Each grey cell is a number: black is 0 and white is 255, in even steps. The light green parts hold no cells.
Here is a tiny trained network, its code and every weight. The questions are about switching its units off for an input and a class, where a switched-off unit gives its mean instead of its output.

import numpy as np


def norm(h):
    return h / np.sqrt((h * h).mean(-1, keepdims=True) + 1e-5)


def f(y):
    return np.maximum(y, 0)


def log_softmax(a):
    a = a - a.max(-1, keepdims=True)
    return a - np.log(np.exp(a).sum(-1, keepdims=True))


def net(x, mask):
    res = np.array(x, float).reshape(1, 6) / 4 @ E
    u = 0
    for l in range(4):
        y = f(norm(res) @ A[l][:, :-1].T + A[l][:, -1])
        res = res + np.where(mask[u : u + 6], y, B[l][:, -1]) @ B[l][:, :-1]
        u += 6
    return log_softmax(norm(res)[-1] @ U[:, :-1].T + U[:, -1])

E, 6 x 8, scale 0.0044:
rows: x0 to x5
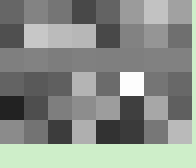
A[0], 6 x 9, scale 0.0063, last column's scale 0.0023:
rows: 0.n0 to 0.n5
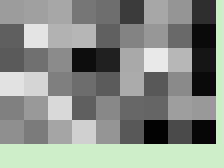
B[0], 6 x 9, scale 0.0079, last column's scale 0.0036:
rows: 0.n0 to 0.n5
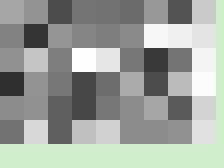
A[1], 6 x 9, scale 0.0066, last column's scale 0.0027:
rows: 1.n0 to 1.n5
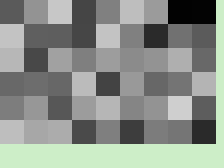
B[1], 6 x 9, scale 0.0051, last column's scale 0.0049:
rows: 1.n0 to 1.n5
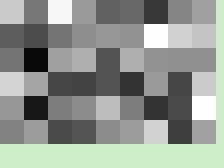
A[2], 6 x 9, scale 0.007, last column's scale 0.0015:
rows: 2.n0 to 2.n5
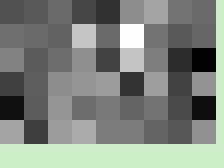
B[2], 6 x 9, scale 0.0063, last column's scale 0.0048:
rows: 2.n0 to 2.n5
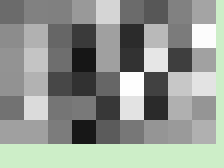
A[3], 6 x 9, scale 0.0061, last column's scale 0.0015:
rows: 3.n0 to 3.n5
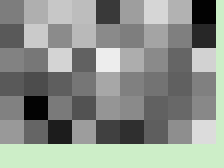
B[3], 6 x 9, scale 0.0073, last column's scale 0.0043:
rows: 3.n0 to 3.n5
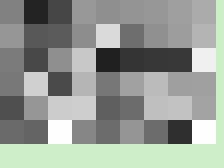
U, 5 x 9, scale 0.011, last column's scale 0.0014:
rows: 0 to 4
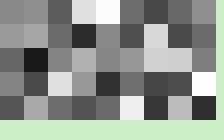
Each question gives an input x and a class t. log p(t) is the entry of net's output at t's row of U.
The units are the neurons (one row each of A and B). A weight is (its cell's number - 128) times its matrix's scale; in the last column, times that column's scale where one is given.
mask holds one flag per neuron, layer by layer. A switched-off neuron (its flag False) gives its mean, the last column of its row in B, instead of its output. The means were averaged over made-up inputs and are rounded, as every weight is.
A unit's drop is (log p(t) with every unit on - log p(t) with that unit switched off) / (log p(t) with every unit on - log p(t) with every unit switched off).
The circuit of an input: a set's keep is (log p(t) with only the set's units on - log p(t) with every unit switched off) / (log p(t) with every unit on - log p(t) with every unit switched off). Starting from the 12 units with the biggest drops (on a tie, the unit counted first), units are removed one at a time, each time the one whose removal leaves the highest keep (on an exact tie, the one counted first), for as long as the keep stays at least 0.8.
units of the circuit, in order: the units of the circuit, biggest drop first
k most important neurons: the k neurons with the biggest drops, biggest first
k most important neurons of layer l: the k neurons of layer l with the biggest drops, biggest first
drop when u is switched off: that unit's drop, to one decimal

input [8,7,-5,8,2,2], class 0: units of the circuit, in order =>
(0.n2)
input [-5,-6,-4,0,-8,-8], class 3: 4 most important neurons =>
(3.n2 2.n3 0.n2 0.n1)
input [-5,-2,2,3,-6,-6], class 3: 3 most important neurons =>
(3.n2 0.n2 2.n3)
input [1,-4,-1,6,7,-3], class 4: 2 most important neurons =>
(2.n4 2.n3)
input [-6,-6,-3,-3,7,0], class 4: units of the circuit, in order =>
(2.n3 0.n2)
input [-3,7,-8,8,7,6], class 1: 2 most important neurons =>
(1.n3 2.n2)
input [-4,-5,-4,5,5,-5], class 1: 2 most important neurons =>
(2.n1 0.n2)
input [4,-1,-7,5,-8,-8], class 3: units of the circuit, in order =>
(3.n2 2.n3)
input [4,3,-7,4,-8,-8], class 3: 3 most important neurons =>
(3.n2 2.n3 1.n0)
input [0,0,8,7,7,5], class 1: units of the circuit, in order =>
(2.n2 1.n3)
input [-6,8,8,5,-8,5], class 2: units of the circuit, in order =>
(0.n1 3.n0)
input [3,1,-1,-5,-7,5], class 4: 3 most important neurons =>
(0.n3 3.n2 2.n1)
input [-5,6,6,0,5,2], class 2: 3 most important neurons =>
(0.n1 0.n2 0.n3)
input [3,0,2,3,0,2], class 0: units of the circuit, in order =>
(0.n2)
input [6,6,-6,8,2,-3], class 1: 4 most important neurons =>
(2.n1 0.n5 2.n2 1.n3)
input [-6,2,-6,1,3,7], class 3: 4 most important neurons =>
(3.n5 0.n2 1.n3 1.n4)
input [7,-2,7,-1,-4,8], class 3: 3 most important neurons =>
(3.n5 0.n5 2.n3)
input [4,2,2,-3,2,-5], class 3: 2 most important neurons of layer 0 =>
(0.n5 0.n4)
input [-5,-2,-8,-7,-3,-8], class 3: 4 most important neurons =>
(3.n2 1.n0 2.n1 1.n3)
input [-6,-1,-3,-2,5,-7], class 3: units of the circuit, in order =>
(3.n2)
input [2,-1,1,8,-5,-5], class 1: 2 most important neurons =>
(2.n1 2.n2)
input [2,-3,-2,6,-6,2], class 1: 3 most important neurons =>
(2.n1 2.n2 2.n3)
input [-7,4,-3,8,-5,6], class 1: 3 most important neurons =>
(0.n2 2.n1 1.n3)
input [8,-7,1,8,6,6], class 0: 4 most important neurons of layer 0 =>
(0.n2 0.n1 0.n4 0.n0)
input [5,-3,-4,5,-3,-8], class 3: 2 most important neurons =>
(3.n2 1.n0)
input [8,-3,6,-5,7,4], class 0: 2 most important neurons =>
(0.n2 0.n3)
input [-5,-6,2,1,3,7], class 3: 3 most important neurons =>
(3.n5 0.n2 0.n1)
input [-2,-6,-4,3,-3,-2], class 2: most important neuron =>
(1.n1)
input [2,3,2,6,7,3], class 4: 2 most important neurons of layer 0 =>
(0.n0 0.n4)
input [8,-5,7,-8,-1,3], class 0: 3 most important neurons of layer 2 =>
(2.n1 2.n5 2.n2)
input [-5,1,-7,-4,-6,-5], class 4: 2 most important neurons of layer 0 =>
(0.n3 0.n2)
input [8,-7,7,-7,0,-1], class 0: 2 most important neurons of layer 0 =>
(0.n2 0.n1)
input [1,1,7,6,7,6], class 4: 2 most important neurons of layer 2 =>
(2.n3 2.n4)
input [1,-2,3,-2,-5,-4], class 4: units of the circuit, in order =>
(0.n3)
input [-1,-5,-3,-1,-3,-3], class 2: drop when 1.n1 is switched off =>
0.4
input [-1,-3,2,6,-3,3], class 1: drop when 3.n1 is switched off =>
0.0
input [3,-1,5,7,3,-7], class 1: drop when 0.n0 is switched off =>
-0.1
